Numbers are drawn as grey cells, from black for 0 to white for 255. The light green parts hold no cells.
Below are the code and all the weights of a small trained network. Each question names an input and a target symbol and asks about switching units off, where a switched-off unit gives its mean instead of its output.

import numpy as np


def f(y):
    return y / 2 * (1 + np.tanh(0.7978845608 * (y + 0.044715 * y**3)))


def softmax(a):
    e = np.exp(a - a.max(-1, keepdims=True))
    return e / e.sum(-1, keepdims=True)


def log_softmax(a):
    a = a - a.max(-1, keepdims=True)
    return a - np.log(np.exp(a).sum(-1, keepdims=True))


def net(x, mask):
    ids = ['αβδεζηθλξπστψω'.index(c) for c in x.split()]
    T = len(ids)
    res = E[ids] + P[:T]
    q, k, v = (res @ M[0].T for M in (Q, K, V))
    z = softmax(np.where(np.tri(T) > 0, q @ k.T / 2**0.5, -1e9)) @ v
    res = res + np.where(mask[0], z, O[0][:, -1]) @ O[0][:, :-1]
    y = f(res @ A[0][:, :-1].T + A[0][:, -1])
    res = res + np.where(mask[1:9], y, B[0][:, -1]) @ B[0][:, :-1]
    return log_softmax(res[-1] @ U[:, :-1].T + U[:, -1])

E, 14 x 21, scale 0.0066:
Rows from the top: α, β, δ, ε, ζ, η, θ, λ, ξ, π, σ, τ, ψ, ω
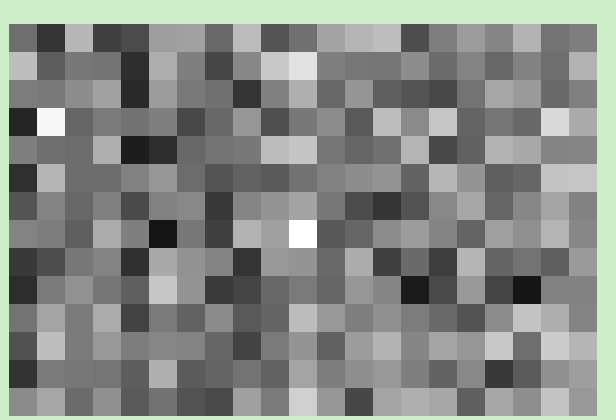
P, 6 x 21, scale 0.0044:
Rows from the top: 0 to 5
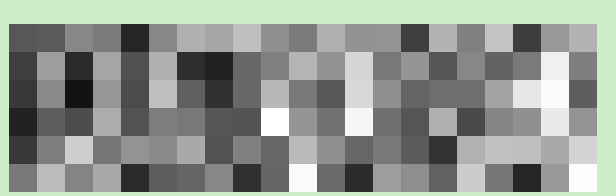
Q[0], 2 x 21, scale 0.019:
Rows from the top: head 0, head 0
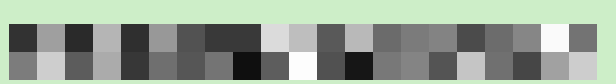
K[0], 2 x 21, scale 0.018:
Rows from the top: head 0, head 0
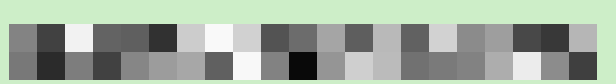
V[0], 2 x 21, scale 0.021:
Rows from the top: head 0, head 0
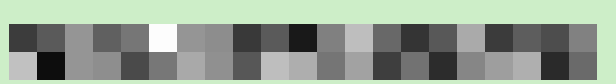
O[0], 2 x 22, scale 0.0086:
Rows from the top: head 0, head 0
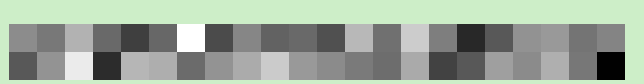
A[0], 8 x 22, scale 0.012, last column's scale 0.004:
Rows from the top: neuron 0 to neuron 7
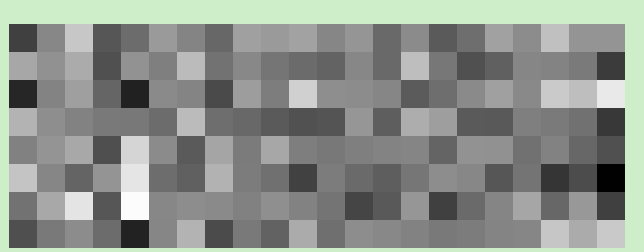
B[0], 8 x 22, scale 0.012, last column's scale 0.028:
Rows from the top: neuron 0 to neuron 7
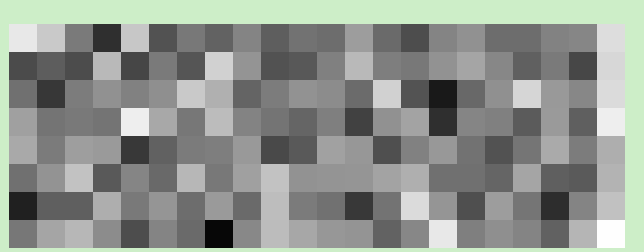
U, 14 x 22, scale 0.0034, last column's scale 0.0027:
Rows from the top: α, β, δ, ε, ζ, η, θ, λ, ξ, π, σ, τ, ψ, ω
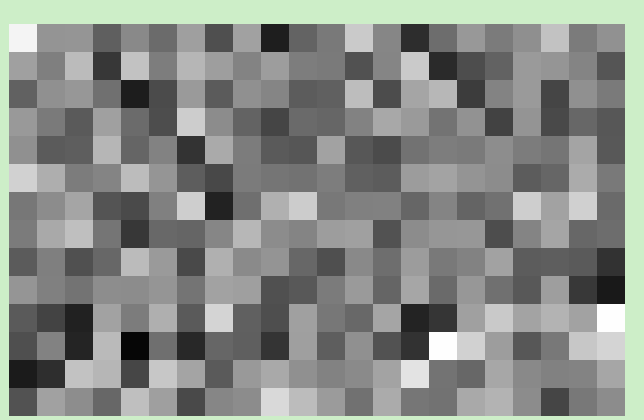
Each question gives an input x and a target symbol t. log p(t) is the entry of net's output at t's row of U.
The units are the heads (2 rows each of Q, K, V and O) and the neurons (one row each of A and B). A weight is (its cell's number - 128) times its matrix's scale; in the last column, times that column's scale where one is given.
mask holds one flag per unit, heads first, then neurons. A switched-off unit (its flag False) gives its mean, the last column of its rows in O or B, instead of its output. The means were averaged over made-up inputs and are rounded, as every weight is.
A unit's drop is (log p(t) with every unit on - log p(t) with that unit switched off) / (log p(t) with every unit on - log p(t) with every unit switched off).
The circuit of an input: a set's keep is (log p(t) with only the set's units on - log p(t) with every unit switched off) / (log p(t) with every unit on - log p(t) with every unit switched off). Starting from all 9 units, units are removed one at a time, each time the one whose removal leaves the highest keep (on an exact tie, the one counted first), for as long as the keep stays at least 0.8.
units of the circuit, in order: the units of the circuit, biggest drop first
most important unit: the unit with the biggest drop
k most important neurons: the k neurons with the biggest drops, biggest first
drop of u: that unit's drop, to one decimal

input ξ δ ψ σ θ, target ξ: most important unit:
neuron 0
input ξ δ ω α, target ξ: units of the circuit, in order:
[neuron 0; neuron 1; neuron 6; head 0]
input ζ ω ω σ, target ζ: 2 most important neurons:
[neuron 4; neuron 6]
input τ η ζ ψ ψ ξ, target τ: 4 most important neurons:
[neuron 3; neuron 2; neuron 0; neuron 5]
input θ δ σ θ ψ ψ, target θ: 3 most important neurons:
[neuron 1; neuron 3; neuron 6]
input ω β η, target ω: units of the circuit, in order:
[head 0; neuron 5]
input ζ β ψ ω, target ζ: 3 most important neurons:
[neuron 4; neuron 6; neuron 7]
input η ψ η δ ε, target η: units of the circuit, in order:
[head 0; neuron 3; neuron 2; neuron 7]
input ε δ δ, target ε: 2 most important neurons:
[neuron 7; neuron 5]
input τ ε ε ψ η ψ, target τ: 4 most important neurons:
[neuron 3; neuron 2; neuron 0; neuron 5]
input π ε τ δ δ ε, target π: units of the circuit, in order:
[neuron 3; neuron 1; head 0]
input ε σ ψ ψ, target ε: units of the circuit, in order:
[head 0; neuron 5]
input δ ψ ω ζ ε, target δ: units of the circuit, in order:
[neuron 6; neuron 0; head 0; neuron 3]
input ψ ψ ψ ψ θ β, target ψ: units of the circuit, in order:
[neuron 0]
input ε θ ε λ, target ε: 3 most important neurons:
[neuron 7; neuron 5; neuron 0]
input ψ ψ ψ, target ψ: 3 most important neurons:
[neuron 0; neuron 7; neuron 3]
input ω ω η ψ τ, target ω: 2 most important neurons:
[neuron 5; neuron 1]
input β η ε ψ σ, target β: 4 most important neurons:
[neuron 6; neuron 0; neuron 7; neuron 1]
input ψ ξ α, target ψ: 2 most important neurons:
[neuron 0; neuron 7]
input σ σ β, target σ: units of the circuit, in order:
[neuron 7; head 0]
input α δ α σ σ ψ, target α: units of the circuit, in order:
[neuron 0; head 0]
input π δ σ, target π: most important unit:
neuron 3
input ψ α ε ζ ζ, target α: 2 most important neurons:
[neuron 6; neuron 0]
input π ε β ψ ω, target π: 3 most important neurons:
[neuron 3; neuron 1; neuron 0]
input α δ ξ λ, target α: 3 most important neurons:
[neuron 0; neuron 6; neuron 1]
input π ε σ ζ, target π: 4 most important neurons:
[neuron 3; neuron 1; neuron 0; neuron 6]
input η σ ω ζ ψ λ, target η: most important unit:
head 0
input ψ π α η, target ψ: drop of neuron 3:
0.3
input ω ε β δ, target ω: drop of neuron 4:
0.1
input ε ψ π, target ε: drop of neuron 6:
0.0
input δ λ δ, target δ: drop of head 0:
1.0
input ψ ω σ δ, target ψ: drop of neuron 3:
0.3
